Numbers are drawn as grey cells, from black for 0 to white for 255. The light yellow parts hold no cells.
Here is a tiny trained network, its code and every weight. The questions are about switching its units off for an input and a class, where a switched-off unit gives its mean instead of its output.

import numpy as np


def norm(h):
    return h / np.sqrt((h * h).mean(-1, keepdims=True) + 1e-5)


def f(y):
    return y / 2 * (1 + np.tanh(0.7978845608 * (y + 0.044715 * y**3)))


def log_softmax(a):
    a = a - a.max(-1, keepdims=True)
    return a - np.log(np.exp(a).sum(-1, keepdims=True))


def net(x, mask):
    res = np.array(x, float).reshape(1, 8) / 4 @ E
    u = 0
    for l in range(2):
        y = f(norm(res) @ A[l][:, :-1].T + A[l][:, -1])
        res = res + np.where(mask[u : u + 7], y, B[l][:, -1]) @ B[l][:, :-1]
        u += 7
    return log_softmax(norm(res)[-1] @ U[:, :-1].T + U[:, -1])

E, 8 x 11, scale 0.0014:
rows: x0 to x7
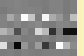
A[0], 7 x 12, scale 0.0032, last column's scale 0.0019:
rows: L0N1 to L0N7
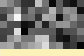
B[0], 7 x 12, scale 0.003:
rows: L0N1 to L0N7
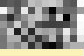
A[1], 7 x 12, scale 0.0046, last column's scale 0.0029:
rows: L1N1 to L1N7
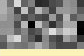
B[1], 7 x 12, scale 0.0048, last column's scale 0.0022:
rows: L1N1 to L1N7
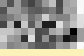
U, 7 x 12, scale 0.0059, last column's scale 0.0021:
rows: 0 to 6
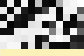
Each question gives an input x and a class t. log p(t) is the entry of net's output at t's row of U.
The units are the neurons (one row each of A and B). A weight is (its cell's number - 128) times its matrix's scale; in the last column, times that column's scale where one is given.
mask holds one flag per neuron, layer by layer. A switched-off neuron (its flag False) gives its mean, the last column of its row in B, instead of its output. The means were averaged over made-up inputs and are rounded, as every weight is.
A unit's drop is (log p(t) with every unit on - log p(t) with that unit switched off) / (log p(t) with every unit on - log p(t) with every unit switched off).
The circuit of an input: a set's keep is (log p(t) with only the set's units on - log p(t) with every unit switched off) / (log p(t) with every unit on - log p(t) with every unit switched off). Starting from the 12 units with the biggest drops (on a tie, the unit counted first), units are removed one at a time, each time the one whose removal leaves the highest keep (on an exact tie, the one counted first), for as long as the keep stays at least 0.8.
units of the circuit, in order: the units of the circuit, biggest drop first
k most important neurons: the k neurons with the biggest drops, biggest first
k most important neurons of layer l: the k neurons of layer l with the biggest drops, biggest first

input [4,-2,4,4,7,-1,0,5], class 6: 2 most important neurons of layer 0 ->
L0N6; L0N5
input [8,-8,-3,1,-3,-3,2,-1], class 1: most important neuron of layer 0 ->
L0N4
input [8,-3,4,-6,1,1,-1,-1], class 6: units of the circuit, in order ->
L1N6; L0N1
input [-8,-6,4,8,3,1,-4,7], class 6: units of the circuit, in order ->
L1N6; L0N6
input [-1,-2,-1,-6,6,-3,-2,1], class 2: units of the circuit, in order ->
L0N1; L0N6
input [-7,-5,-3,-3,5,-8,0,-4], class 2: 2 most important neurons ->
L0N1; L0N3
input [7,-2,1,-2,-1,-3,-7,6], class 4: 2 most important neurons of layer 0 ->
L0N3; L0N7
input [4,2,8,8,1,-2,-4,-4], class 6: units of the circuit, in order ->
L0N1; L1N6
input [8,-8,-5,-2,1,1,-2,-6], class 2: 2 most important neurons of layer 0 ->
L0N5; L0N1
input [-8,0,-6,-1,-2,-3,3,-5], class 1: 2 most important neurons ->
L0N4; L1N1
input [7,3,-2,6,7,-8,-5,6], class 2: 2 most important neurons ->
L0N1; L0N6
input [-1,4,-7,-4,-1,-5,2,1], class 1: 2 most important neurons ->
L0N4; L0N3
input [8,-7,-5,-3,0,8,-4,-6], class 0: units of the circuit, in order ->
L0N5; L1N4
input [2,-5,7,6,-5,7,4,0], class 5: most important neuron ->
L1N5
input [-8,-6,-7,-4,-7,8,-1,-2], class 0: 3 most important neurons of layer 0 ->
L0N5; L0N2; L0N6
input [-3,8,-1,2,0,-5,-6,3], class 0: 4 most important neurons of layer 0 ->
L0N5; L0N3; L0N2; L0N1
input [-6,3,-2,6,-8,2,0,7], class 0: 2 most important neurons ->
L0N2; L0N6
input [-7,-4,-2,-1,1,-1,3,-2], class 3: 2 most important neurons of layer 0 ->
L0N1; L0N6
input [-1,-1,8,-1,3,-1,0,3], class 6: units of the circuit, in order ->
L1N6; L0N3; L0N1
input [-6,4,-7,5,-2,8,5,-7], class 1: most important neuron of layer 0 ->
L0N4
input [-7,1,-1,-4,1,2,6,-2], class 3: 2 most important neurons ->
L0N5; L0N6
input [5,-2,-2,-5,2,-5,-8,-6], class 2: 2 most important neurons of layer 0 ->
L0N5; L0N6
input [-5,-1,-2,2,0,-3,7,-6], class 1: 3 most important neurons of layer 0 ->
L0N3; L0N4; L0N1
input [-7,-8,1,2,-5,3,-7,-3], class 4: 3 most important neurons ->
L0N3; L0N7; L1N4
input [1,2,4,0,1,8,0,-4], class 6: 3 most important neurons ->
L1N6; L0N5; L0N2
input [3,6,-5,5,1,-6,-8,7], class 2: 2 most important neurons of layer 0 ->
L0N5; L0N6
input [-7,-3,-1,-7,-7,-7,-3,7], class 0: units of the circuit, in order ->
L0N2
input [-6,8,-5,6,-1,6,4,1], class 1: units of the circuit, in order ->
L0N4; L1N1
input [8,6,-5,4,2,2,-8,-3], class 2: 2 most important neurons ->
L0N5; L0N6
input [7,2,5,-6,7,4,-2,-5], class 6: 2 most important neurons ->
L0N6; L1N6
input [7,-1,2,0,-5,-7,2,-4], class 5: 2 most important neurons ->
L0N4; L1N5
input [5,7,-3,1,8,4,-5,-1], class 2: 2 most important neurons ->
L0N1; L0N6
